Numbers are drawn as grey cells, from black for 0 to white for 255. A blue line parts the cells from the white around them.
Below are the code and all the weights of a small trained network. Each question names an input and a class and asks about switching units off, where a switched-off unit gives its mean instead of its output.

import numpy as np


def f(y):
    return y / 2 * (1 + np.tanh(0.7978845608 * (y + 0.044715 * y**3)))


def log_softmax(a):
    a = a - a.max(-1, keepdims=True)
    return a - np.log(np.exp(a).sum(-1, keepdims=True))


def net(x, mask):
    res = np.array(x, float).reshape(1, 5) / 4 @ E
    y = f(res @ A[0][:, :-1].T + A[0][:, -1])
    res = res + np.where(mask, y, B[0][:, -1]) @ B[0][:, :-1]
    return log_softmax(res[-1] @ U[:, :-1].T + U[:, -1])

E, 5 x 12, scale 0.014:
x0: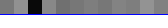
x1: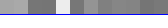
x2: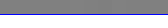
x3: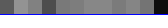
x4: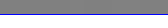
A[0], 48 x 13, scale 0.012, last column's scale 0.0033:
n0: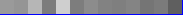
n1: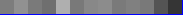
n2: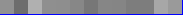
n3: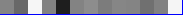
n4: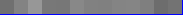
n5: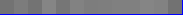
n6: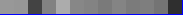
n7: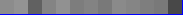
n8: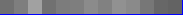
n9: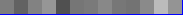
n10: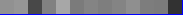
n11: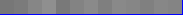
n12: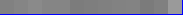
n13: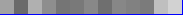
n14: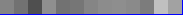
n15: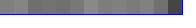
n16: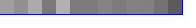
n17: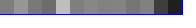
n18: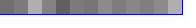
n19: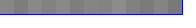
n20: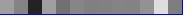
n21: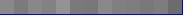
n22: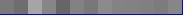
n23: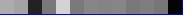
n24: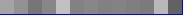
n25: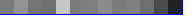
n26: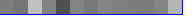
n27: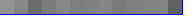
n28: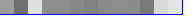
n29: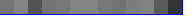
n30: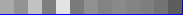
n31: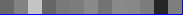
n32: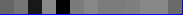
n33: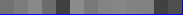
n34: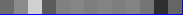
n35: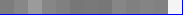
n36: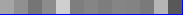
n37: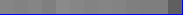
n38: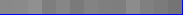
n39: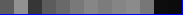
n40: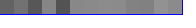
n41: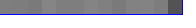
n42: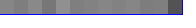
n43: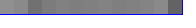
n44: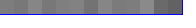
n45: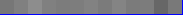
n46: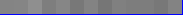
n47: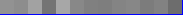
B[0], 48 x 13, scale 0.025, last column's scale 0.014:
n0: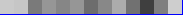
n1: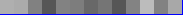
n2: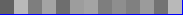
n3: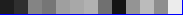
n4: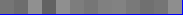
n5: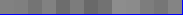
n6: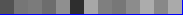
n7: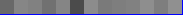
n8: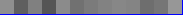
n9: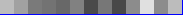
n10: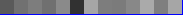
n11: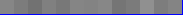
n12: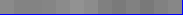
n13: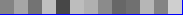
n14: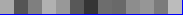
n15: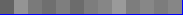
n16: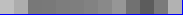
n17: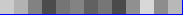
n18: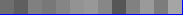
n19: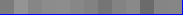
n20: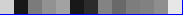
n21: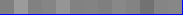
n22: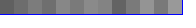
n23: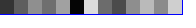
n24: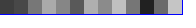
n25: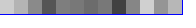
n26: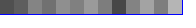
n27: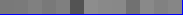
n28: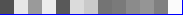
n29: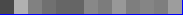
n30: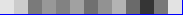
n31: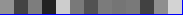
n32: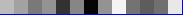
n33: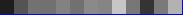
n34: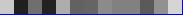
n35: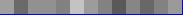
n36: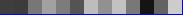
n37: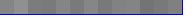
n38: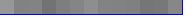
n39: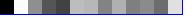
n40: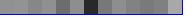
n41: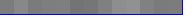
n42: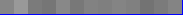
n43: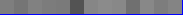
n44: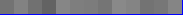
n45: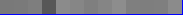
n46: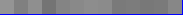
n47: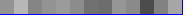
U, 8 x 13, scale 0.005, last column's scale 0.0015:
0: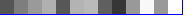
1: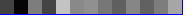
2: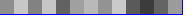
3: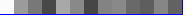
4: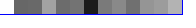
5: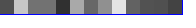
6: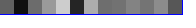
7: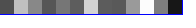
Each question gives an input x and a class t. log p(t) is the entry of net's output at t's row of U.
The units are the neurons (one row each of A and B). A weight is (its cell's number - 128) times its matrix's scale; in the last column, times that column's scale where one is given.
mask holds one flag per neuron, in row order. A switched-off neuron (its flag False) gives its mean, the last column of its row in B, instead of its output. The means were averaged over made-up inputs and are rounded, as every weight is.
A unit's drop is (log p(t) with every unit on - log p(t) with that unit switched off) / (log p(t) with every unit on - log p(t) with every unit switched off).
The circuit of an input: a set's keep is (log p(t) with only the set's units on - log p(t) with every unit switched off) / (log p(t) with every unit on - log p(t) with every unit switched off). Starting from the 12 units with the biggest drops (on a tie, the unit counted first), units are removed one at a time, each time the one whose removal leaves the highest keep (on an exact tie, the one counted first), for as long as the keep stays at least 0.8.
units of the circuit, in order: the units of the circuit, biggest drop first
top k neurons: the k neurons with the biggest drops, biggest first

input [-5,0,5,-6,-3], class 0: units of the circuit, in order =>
(n3)
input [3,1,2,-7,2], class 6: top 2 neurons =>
(n36; n24)
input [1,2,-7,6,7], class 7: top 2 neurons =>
(n39; n32)
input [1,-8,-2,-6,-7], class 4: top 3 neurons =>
(n32; n20; n39)
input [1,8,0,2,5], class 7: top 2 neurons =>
(n23; n32)
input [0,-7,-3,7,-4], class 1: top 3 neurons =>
(n3; n31; n34)
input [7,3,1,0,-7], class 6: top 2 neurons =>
(n20; n28)
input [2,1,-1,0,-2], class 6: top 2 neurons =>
(n28; n39)
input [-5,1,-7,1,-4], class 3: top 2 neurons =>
(n39; n34)
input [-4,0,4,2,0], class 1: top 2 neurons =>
(n32; n3)
